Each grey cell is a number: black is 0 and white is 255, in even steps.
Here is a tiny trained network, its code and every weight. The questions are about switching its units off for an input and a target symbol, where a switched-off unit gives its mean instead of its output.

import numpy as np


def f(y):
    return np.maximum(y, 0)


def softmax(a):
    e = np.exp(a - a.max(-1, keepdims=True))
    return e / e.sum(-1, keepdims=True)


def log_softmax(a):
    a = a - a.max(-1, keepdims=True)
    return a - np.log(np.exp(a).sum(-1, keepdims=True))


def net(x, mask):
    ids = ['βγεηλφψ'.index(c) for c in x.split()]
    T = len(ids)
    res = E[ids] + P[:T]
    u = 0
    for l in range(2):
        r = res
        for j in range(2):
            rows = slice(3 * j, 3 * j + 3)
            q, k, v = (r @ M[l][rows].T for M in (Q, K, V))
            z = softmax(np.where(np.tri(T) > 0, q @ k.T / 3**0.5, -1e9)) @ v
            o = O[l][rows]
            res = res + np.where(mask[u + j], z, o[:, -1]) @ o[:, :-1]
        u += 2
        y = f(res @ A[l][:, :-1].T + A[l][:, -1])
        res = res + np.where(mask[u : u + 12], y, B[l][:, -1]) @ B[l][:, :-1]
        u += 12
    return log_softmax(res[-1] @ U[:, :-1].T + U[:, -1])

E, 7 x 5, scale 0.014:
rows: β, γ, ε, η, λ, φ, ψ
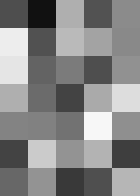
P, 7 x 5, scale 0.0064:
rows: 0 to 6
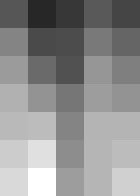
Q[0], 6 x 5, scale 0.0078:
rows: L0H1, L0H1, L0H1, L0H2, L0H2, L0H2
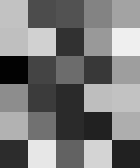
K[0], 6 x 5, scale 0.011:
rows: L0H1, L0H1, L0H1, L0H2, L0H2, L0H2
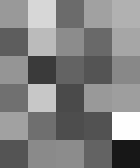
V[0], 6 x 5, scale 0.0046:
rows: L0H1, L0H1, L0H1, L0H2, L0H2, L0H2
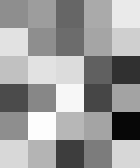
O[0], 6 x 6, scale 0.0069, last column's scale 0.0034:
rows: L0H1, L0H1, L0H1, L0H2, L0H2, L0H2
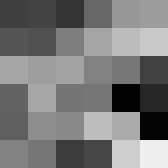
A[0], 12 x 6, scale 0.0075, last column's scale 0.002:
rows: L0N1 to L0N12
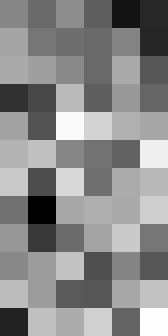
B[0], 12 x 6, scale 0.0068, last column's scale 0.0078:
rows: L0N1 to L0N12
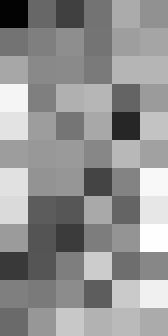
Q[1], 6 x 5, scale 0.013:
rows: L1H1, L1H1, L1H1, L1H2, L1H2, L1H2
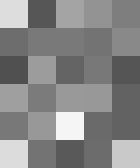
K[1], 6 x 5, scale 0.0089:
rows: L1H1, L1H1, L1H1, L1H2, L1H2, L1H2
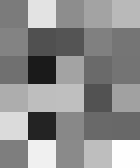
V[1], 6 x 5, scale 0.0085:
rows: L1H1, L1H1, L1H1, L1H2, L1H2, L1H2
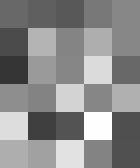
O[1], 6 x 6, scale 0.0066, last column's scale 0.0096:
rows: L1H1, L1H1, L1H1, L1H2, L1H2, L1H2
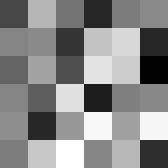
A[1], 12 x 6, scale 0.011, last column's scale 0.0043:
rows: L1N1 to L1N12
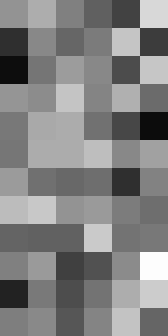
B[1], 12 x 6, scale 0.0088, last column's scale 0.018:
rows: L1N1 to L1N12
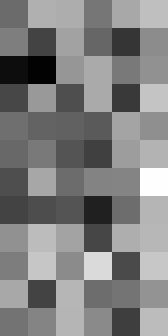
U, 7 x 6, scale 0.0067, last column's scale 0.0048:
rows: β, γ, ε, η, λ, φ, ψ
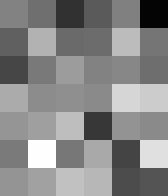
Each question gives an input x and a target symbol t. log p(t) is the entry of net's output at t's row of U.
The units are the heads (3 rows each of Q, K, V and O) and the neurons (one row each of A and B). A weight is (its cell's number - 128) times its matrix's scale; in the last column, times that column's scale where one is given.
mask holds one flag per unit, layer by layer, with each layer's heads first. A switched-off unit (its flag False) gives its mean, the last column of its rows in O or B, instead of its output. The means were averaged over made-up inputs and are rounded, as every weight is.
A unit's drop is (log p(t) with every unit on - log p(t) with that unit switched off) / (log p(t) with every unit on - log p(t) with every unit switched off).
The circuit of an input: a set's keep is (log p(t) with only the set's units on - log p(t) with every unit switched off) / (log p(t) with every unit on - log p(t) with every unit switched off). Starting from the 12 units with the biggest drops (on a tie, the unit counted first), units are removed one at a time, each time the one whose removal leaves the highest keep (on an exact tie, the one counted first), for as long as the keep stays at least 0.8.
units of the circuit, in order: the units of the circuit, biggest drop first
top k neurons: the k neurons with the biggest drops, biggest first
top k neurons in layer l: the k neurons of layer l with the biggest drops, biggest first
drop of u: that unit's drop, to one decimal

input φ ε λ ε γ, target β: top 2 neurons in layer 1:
L1N8; L1N10
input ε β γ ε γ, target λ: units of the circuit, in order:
L1H1; L0N7; L1N10
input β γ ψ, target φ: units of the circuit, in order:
L1N10; L1H2; L0N8
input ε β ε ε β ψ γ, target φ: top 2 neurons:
L1N10; L0N5
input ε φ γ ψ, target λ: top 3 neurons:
L0N8; L0N12; L0N7
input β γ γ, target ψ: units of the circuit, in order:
L1H2; L1H1; L0N5
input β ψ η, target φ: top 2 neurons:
L1N10; L0N8
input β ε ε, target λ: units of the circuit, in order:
L1H1; L1N4
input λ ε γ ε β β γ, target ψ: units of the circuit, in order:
L1H2; L0N5
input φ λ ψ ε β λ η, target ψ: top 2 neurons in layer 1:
L1N12; L1N2
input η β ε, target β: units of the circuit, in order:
L1H2; L0H1
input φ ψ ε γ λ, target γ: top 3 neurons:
L1N6; L1N8; L0N12
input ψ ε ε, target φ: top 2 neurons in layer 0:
L0N8; L0N7
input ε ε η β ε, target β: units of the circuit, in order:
L1H2; L0H1; L0H2
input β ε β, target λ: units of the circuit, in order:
L1H1; L1N4
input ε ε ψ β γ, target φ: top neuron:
L0N8
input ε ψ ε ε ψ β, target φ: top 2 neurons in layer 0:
L0N8; L0N5
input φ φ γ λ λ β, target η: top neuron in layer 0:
L0N7
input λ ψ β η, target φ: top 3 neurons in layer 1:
L1N10; L1N8; L1N12
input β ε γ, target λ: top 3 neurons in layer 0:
L0N5; L0N7; L0N8
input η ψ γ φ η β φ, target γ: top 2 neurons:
L1N6; L0N12
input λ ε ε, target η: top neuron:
L0N12
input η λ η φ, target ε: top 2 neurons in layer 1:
L1N3; L1N10
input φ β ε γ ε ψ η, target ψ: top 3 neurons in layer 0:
L0N12; L0N9; L0N7
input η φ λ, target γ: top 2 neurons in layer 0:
L0N12; L0N5
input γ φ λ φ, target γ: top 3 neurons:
L1N6; L1N9; L0N12
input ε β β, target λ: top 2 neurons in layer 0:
L0N4; L0N8
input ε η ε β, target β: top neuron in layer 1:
L1N10
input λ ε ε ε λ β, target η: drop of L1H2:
0.2
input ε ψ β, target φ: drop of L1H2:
1.0
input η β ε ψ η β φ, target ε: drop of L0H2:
0.2
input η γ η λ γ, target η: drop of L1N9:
0.1
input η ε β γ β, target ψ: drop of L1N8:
0.2
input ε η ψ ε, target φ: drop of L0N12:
0.0
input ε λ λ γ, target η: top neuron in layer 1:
L1N9
